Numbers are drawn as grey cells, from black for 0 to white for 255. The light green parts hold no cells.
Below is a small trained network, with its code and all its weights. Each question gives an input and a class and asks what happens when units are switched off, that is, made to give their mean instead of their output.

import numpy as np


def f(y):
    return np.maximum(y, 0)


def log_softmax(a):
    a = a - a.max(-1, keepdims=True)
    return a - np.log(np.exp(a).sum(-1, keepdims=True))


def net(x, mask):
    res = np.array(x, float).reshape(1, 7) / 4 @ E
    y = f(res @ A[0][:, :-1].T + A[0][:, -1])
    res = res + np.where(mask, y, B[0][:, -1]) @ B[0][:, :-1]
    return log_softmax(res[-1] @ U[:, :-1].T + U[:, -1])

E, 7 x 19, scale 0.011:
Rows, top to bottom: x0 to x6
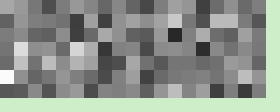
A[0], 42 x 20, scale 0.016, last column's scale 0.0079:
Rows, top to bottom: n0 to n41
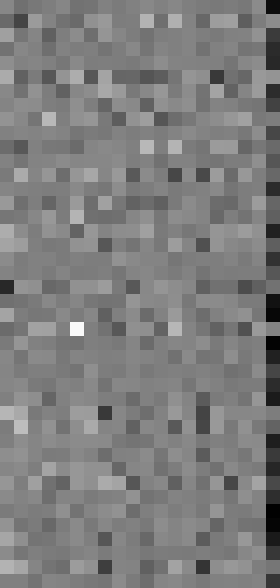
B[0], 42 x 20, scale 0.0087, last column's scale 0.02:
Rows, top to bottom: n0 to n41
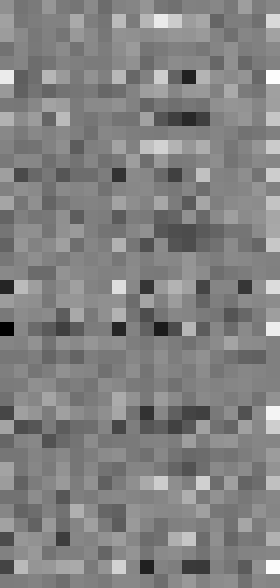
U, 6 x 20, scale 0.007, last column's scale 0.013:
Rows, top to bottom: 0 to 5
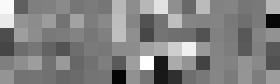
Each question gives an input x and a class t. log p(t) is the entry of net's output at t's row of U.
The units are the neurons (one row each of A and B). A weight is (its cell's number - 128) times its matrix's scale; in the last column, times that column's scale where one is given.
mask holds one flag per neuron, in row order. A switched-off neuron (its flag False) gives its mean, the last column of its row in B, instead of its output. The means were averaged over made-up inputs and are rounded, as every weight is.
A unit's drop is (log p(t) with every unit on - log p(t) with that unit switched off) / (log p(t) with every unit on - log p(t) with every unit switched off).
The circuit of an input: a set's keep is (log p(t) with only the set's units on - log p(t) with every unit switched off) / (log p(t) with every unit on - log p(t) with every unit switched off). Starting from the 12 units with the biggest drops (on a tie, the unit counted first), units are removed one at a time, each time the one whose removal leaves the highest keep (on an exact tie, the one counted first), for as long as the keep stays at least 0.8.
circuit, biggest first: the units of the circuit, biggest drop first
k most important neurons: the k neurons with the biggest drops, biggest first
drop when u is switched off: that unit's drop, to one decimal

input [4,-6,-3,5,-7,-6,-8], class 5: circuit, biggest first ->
(n12)
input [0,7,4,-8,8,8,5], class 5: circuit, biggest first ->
(n20; n1)
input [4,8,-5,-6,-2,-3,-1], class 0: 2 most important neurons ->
(n23; n1)
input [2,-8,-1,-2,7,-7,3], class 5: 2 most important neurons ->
(n23; n40)
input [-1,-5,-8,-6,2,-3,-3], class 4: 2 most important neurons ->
(n23; n1)
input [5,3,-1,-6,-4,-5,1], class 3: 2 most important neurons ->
(n5; n20)
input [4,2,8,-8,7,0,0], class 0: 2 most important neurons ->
(n23; n40)
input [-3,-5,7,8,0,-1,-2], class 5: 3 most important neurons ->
(n1; n12; n30)
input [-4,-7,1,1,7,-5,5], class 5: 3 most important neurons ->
(n23; n40; n29)
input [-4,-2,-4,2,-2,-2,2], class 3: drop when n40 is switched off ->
0.1
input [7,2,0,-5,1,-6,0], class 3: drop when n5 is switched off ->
0.2
